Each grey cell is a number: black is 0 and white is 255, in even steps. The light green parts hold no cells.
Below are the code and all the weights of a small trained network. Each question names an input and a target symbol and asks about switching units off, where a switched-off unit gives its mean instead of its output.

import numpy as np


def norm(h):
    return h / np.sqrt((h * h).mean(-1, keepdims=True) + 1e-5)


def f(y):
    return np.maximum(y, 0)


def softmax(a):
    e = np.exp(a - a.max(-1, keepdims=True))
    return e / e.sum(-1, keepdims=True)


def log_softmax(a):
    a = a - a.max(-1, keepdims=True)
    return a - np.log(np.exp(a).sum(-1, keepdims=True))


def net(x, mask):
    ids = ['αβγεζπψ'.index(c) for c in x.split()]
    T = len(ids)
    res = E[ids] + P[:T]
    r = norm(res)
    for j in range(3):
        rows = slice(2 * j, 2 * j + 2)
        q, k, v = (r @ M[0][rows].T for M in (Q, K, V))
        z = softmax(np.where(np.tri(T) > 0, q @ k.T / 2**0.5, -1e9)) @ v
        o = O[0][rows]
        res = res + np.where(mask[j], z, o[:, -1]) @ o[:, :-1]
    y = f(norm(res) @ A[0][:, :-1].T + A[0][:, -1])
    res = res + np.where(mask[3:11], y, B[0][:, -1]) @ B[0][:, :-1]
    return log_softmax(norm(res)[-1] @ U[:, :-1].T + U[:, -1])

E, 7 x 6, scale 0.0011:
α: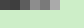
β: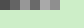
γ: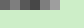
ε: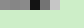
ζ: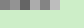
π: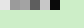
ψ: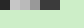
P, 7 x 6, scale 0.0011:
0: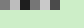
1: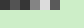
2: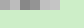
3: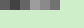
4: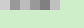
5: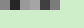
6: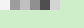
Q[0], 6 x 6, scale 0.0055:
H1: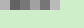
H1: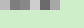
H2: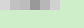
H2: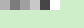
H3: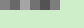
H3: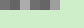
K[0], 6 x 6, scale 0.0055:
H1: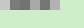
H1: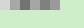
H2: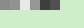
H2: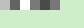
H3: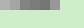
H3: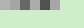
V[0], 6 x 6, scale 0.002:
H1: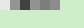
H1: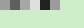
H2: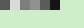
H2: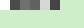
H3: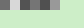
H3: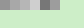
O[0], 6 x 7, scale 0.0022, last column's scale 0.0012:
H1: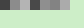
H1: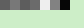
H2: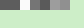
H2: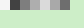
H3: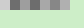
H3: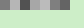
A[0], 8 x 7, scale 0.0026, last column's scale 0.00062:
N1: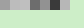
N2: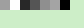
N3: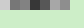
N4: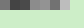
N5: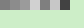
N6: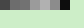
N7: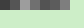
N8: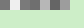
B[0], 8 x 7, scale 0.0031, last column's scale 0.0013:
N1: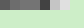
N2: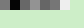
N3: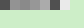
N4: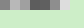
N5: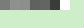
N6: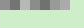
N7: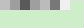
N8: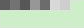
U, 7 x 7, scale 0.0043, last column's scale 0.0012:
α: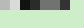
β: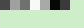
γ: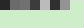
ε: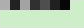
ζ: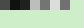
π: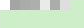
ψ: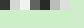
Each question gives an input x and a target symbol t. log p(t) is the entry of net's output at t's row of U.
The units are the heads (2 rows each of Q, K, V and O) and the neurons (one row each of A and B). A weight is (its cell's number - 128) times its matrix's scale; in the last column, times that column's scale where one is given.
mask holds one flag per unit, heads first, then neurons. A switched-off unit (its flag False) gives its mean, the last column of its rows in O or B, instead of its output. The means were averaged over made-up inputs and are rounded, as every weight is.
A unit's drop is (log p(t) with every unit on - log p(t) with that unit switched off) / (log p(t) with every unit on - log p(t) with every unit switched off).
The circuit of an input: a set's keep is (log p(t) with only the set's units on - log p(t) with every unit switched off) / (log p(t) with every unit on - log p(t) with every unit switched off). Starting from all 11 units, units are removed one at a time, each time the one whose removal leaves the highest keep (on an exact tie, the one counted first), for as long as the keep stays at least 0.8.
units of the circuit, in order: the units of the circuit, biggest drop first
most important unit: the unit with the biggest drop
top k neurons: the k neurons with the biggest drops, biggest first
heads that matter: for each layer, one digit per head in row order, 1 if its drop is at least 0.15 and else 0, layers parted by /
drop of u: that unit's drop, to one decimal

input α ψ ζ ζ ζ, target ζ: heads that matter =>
110
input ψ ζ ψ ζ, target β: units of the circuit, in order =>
H2, N7, N1
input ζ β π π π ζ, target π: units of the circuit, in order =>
H2
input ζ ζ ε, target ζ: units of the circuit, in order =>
N2, H2
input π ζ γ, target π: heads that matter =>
010
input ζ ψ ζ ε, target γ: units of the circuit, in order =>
N3, N1
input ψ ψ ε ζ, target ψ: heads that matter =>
000
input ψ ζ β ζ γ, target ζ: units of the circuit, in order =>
H2, N2
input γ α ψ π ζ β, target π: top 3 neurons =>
N7, N2, N1
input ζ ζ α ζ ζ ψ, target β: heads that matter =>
100
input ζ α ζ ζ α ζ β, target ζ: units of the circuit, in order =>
H2, N2, H1
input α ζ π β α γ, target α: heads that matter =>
010
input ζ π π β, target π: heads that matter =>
000
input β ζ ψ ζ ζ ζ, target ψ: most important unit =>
H1
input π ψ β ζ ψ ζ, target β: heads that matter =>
110
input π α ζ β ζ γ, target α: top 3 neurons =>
N4, N2, N1
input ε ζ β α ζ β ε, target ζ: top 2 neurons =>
N2, N3
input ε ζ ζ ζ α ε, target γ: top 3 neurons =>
N3, N1, N8
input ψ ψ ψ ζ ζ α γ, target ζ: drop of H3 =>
0.2
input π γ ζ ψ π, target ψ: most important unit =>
N1
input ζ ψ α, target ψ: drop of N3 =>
0.1
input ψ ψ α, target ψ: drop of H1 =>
0.0
